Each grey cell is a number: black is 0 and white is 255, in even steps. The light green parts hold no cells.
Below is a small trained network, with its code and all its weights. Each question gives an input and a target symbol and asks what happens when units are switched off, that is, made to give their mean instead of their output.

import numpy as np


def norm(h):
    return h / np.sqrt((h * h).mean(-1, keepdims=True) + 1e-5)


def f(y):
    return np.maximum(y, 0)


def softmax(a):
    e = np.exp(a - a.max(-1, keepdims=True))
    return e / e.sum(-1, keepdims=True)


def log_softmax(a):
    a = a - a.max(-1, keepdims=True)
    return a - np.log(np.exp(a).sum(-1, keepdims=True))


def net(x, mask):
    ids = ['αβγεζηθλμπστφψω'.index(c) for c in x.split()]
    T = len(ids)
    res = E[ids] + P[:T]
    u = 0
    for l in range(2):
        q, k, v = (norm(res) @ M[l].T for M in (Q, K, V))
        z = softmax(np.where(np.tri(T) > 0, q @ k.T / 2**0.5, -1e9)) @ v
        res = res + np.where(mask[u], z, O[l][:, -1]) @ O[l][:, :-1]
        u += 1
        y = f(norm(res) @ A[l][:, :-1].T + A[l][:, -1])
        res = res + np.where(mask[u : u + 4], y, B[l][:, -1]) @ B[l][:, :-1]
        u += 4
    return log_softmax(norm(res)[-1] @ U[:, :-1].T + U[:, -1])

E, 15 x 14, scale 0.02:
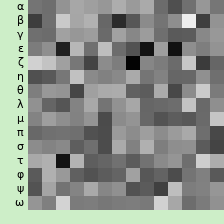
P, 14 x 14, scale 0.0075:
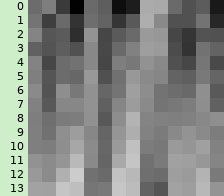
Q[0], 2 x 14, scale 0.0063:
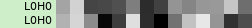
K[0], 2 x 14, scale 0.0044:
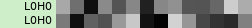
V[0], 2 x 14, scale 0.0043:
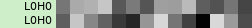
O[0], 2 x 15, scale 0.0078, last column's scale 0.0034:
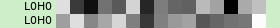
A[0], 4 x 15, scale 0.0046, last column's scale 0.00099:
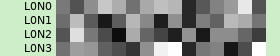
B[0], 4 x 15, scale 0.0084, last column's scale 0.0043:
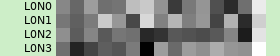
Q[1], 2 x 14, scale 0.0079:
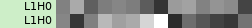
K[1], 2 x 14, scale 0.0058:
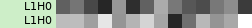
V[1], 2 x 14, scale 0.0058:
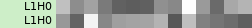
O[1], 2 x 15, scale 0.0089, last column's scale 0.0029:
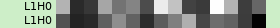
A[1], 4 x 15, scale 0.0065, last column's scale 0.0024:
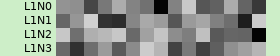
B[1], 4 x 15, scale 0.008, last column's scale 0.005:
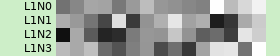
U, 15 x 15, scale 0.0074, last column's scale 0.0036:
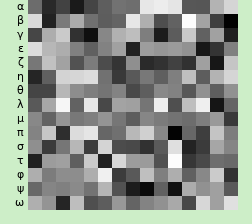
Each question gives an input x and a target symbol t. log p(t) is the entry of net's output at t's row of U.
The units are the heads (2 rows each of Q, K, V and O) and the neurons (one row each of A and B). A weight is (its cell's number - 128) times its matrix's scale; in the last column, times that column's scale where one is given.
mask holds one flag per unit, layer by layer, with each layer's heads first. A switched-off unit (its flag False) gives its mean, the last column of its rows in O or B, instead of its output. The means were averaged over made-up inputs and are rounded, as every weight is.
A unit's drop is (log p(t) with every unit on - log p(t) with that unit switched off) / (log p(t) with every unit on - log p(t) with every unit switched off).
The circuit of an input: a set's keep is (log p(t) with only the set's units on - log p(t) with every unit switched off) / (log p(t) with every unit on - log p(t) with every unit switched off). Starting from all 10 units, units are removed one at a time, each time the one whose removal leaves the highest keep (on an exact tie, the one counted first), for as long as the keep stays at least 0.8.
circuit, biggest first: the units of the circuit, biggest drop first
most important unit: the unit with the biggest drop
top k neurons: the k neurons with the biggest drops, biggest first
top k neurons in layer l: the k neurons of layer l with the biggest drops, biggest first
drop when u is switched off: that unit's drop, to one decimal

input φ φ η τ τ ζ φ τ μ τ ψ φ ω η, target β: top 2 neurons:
(L0N1; L0N2)
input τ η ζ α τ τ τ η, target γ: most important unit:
L1N2
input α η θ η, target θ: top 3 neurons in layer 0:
(L0N0; L0N2; L0N3)
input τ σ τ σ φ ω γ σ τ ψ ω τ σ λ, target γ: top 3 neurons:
(L0N0; L0N3; L1N2)
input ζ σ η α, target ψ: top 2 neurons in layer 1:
(L1N1; L1N3)
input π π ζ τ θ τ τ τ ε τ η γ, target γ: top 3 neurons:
(L0N3; L1N3; L1N2)
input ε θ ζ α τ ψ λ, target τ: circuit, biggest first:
(L0H0; L1N1; L0N0)
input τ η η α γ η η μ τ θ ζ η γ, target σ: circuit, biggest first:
(L0N0; L1H0)
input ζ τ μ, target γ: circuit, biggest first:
(L1H0; L1N2)
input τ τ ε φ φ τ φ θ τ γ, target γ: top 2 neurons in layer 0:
(L0N3; L0N0)
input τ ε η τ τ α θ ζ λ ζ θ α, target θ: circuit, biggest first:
(L1H0; L0N0)
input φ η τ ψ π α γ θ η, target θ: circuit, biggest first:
(L1H0; L0N0; L1N3)
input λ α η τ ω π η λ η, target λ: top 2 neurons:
(L0N0; L1N3)
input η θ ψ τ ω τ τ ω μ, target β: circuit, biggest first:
(L1H0)
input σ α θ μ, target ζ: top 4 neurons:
(L1N0; L1N2; L0N0; L1N3)
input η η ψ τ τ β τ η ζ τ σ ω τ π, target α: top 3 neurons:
(L0N3; L1N1; L1N3)
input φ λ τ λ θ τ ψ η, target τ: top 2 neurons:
(L1N1; L0N0)
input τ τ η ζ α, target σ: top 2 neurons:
(L0N0; L0N2)
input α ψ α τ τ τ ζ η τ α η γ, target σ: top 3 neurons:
(L0N0; L0N1; L0N2)
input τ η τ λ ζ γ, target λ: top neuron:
(L0N2)
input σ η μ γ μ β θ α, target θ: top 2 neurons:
(L0N0; L1N3)
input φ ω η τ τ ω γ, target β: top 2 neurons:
(L0N3; L0N2)
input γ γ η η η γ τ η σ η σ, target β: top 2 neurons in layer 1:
(L1N2; L1N1)
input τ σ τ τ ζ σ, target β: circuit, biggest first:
(L0N3; L1H0)
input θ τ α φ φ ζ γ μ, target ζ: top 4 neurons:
(L0N0; L1N0; L1N1; L1N3)
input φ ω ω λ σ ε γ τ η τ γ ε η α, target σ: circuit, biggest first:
(L0N0; L1H0)
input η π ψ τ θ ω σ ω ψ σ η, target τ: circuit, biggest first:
(L1H0)
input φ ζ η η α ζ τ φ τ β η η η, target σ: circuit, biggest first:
(L0N0; L0H0)
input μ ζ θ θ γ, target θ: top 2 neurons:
(L0N0; L0N2)
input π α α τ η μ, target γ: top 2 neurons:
(L0N3; L1N3)
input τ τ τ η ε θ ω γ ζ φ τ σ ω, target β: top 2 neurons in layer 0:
(L0N2; L0N3)
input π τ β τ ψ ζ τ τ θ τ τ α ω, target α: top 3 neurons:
(L0N0; L1N2; L0N2)
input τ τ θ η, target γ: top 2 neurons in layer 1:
(L1N3; L1N2)
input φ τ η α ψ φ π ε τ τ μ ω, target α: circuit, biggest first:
(L1N2)
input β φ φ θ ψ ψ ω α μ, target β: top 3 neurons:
(L0N3; L0N2; L0N1)
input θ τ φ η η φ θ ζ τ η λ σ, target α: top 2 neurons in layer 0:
(L0N2; L0N3)
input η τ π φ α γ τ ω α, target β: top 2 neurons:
(L0N3; L0N2)
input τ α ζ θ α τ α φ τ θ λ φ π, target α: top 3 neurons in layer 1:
(L1N3; L1N0; L1N1)
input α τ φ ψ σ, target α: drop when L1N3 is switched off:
0.1
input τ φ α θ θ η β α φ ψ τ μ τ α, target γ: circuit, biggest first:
(L1N2)
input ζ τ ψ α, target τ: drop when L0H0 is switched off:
0.1
